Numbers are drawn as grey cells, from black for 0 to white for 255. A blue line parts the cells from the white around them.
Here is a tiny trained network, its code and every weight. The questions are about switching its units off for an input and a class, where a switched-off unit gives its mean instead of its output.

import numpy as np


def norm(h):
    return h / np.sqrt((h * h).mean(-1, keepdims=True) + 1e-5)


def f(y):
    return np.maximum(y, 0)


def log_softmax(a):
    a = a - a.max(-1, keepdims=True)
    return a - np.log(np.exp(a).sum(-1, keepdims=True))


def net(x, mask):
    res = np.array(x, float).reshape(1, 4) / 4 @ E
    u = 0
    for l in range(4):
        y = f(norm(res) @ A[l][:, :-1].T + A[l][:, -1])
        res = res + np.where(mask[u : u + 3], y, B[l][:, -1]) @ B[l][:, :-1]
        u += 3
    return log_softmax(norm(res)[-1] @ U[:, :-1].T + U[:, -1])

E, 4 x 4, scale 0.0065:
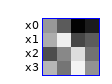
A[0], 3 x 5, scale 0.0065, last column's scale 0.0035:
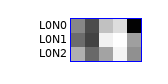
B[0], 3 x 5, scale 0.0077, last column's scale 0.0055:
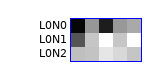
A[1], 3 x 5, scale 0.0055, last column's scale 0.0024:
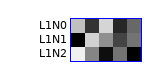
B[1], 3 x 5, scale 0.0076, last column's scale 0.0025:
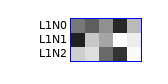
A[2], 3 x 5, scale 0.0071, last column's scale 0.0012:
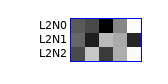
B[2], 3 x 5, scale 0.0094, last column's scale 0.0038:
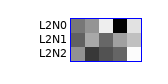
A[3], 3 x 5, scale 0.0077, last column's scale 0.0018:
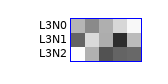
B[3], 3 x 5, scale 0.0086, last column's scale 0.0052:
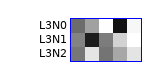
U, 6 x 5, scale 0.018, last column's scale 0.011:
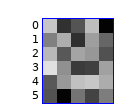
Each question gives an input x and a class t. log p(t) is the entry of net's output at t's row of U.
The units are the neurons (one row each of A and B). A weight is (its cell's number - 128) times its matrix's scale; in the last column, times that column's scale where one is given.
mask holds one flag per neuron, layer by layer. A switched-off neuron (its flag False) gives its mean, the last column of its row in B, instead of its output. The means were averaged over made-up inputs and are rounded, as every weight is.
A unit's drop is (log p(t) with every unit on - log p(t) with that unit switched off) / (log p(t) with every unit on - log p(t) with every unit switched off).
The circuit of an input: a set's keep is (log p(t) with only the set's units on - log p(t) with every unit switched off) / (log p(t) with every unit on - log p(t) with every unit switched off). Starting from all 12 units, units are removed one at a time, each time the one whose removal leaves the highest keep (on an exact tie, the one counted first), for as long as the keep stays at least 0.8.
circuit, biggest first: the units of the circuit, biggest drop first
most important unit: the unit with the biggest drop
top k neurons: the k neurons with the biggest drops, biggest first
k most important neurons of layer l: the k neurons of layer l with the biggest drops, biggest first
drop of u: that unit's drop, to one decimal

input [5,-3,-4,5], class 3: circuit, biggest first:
(L0N1 L1N2)
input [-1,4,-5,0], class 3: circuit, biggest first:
(L0N1)
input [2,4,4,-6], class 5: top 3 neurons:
(L0N1 L0N2 L2N0)
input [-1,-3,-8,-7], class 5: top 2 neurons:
(L2N0 L0N2)
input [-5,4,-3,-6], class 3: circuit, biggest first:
(L0N1 L2N2)
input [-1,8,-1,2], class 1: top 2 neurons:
(L0N1 L3N2)
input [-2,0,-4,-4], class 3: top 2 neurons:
(L0N1 L1N2)
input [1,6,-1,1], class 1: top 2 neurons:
(L3N2 L3N0)
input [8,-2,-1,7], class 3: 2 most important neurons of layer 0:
(L0N1 L0N0)
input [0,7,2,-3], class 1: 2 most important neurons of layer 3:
(L3N0 L3N2)
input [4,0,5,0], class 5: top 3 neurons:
(L0N1 L0N2 L3N2)
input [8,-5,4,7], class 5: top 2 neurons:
(L1N0 L0N2)
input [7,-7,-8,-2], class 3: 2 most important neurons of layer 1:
(L1N2 L1N1)
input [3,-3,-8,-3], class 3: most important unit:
L1N2
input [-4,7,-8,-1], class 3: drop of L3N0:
-0.1
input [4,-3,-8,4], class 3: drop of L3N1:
0.0
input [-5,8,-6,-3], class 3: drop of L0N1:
0.5
